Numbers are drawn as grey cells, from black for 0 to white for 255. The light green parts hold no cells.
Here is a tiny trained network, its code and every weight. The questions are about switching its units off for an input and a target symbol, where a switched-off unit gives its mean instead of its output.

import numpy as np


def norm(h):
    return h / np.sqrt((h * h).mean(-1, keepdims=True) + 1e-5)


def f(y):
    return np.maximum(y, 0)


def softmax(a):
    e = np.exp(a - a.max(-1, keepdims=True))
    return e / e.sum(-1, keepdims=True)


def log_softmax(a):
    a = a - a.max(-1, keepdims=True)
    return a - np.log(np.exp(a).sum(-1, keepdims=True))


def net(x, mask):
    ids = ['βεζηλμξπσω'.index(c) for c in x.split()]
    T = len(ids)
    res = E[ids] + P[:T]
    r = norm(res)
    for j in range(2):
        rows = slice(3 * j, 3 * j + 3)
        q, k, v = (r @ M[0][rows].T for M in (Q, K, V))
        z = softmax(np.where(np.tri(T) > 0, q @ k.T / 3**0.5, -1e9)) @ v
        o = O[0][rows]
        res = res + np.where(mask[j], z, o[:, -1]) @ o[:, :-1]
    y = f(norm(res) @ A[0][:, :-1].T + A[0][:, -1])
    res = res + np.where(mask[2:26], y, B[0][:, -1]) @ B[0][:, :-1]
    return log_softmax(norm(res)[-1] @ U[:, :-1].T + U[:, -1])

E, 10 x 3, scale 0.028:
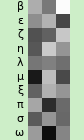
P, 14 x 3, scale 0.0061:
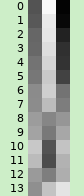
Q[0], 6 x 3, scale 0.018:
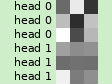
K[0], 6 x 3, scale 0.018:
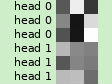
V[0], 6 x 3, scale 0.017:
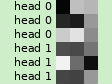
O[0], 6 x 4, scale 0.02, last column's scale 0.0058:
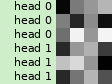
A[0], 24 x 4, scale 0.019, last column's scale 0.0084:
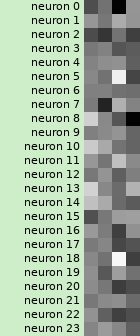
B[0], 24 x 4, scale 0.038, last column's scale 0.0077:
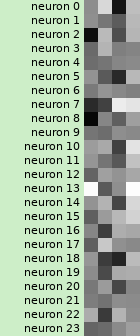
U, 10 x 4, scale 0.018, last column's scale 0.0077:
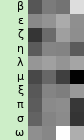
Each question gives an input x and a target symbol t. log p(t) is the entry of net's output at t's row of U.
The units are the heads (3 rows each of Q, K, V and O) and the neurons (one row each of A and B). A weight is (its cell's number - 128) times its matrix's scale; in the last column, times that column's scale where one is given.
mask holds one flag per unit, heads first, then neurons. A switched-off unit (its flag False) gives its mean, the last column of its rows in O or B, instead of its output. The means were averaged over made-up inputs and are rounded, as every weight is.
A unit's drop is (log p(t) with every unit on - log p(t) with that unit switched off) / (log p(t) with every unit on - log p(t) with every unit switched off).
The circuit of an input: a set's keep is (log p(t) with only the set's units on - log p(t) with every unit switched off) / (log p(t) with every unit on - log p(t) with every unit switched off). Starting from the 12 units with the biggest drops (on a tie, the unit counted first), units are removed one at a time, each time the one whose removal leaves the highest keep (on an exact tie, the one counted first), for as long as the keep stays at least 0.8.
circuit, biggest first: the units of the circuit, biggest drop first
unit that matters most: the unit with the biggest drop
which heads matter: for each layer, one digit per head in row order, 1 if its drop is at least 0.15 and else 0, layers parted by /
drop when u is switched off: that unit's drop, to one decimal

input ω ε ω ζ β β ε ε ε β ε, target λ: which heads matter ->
00
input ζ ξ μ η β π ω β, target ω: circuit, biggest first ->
[head 0; neuron 7]
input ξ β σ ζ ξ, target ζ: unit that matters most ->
head 1
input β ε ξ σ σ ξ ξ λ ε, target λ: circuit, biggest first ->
[head 1; neuron 13]
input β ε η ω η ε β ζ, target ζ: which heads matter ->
01
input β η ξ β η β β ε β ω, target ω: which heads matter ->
00
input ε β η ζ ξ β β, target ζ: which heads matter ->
10
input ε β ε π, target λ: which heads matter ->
01
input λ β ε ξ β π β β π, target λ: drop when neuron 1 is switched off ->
0.0
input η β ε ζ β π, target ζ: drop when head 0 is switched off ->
1.4
